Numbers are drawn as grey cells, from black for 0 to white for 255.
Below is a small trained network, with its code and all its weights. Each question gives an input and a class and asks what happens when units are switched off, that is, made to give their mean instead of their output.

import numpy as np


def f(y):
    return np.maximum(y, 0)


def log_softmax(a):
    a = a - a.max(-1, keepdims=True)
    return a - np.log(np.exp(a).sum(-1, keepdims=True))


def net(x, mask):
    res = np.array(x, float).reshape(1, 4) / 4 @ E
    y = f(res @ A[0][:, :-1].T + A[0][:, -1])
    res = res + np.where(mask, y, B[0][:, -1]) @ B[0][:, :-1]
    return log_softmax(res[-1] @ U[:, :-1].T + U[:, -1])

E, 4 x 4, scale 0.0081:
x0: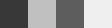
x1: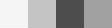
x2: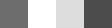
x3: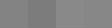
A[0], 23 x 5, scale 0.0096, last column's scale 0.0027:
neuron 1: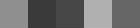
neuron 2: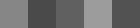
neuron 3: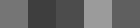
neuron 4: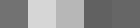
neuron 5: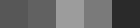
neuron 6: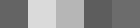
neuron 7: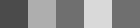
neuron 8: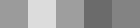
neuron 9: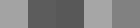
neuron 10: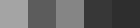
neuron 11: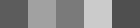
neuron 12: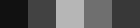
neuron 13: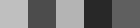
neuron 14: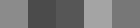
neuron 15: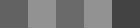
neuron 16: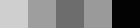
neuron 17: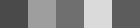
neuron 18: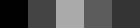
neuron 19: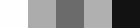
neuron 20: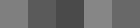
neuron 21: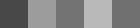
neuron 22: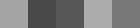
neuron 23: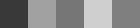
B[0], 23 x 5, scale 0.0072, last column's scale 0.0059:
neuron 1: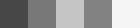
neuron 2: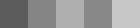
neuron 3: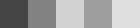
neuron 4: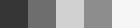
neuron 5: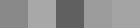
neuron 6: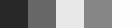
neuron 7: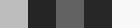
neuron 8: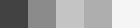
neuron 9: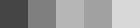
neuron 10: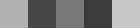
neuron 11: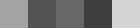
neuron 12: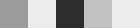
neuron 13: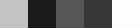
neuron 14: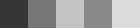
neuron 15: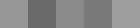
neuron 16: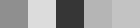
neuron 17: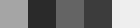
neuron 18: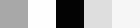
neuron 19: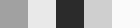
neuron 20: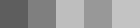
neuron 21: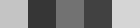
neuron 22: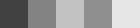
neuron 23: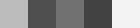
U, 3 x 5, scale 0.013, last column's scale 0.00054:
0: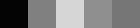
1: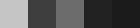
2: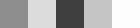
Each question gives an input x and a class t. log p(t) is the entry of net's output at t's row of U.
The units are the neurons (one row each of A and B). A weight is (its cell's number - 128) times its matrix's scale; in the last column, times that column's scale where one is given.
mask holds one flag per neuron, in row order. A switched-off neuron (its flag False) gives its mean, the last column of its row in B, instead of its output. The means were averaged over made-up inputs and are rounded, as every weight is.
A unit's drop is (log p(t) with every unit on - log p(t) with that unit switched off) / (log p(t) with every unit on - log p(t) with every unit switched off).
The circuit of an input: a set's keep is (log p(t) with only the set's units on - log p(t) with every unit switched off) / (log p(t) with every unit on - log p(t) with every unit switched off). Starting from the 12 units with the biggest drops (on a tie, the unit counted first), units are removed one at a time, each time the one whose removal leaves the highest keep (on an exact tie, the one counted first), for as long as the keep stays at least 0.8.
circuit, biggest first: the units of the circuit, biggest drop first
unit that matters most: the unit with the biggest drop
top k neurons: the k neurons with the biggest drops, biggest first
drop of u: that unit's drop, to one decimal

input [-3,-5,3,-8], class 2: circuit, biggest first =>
neuron 18; neuron 12
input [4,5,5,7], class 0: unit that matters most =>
neuron 6
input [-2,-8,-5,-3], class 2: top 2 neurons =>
neuron 18; neuron 12
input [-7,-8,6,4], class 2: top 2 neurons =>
neuron 18; neuron 12
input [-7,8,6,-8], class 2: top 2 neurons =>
neuron 19; neuron 16
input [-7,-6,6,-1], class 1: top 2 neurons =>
neuron 13; neuron 10
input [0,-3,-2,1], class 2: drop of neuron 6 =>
0.2
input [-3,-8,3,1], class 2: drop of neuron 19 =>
0.0
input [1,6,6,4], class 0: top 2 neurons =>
neuron 6; neuron 4
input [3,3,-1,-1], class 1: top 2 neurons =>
neuron 18; neuron 12
